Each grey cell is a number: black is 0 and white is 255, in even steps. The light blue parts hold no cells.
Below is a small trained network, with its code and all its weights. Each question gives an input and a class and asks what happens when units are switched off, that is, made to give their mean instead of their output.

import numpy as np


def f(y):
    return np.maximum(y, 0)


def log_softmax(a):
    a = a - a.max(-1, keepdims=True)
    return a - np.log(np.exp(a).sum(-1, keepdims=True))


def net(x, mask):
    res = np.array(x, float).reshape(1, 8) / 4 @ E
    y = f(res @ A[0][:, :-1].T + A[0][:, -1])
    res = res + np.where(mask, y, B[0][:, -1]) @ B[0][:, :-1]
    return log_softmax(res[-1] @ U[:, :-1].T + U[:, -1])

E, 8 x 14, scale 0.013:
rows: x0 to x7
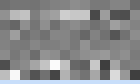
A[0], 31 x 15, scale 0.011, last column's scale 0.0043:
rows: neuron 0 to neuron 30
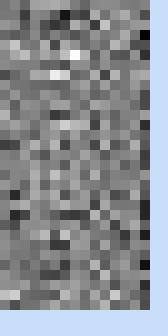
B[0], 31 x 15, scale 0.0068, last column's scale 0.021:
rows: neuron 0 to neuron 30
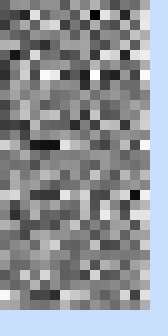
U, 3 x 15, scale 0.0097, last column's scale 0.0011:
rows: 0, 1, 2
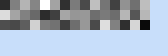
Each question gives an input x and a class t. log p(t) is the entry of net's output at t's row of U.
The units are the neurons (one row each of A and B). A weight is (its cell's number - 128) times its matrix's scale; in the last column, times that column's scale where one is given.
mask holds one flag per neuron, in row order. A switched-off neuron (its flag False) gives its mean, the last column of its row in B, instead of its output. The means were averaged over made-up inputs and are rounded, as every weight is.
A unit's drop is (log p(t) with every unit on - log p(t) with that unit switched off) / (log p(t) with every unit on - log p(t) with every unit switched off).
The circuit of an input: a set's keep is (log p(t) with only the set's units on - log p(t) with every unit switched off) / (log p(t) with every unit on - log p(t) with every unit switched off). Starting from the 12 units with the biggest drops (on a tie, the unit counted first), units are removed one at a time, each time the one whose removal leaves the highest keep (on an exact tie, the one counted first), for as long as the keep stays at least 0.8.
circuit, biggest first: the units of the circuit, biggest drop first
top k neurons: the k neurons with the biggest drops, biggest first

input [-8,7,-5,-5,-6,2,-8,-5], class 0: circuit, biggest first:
[neuron 2]
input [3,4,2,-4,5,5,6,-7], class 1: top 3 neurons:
[neuron 14; neuron 19; neuron 2]
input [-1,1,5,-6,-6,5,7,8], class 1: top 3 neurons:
[neuron 29; neuron 4; neuron 2]
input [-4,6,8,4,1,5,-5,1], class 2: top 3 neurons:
[neuron 5; neuron 7; neuron 12]
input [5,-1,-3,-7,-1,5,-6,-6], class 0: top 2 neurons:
[neuron 2; neuron 27]
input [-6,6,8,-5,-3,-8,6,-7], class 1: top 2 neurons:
[neuron 14; neuron 19]
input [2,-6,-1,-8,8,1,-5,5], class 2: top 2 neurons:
[neuron 1; neuron 7]
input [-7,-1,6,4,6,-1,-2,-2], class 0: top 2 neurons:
[neuron 29; neuron 4]
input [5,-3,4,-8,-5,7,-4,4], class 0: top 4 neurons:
[neuron 14; neuron 19; neuron 2; neuron 27]
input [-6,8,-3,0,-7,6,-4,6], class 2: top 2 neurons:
[neuron 5; neuron 12]
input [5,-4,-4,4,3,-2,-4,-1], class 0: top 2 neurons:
[neuron 5; neuron 2]
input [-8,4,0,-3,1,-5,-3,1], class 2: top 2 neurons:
[neuron 7; neuron 5]
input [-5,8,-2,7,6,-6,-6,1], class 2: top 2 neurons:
[neuron 5; neuron 12]
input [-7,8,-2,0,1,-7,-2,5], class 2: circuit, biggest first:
[neuron 5]
